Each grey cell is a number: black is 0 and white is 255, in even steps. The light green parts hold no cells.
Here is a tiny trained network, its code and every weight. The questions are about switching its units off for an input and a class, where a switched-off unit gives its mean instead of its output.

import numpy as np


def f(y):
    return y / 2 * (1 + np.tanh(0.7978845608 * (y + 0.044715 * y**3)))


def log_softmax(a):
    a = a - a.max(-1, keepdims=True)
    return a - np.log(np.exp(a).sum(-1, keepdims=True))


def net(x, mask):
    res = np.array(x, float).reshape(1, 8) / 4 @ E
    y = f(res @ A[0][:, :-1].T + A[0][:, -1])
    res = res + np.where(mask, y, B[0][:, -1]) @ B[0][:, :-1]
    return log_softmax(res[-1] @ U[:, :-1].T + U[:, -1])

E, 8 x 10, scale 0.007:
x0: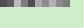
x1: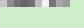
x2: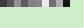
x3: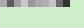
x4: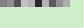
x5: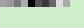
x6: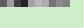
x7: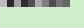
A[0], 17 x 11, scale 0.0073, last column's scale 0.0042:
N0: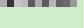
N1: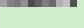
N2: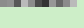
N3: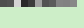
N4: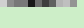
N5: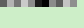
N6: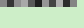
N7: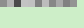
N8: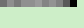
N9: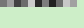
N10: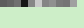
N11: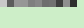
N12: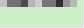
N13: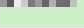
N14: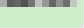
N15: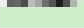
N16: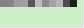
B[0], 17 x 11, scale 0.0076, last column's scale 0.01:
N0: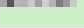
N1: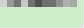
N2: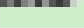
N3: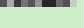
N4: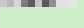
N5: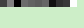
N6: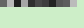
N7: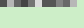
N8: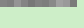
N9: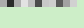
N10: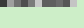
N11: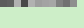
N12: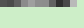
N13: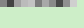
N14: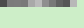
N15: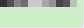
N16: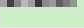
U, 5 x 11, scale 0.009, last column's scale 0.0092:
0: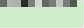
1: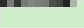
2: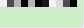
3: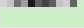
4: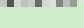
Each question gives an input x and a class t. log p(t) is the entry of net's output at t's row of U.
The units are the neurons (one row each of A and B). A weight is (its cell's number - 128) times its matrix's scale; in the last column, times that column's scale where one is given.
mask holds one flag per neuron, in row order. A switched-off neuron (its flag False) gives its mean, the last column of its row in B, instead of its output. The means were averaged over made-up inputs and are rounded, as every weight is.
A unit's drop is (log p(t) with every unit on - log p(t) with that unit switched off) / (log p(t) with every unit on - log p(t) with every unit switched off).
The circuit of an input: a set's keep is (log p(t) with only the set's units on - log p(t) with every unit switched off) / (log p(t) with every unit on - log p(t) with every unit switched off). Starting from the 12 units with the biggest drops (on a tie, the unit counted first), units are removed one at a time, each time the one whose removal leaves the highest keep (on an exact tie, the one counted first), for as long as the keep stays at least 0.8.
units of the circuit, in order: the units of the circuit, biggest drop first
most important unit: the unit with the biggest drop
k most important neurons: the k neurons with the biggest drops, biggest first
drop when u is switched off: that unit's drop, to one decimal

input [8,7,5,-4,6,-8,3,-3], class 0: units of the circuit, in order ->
[N5 N2 N7]
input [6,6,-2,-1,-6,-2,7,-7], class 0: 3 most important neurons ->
[N5 N2 N6]
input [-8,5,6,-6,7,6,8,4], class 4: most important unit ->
N9
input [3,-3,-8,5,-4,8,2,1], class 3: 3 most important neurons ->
[N4 N5 N9]
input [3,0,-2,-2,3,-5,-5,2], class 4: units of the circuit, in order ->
[N5 N3]
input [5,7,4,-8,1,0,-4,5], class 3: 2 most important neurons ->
[N5 N15]
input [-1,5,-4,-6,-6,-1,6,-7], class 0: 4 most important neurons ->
[N5 N2 N6 N3]
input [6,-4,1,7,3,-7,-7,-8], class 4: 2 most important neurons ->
[N0 N13]
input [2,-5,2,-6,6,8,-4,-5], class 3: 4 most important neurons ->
[N4 N1 N15 N12]
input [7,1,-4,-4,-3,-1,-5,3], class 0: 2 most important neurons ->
[N3 N9]
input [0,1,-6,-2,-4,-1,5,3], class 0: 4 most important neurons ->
[N5 N2 N6 N13]
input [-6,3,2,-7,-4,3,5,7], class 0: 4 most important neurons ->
[N4 N5 N2 N6]
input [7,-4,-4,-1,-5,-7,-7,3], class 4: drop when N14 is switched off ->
0.1
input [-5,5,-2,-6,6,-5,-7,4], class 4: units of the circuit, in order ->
[N9]
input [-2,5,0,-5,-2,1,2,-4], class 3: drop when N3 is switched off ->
-0.1
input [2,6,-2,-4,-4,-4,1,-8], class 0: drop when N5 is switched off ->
0.7
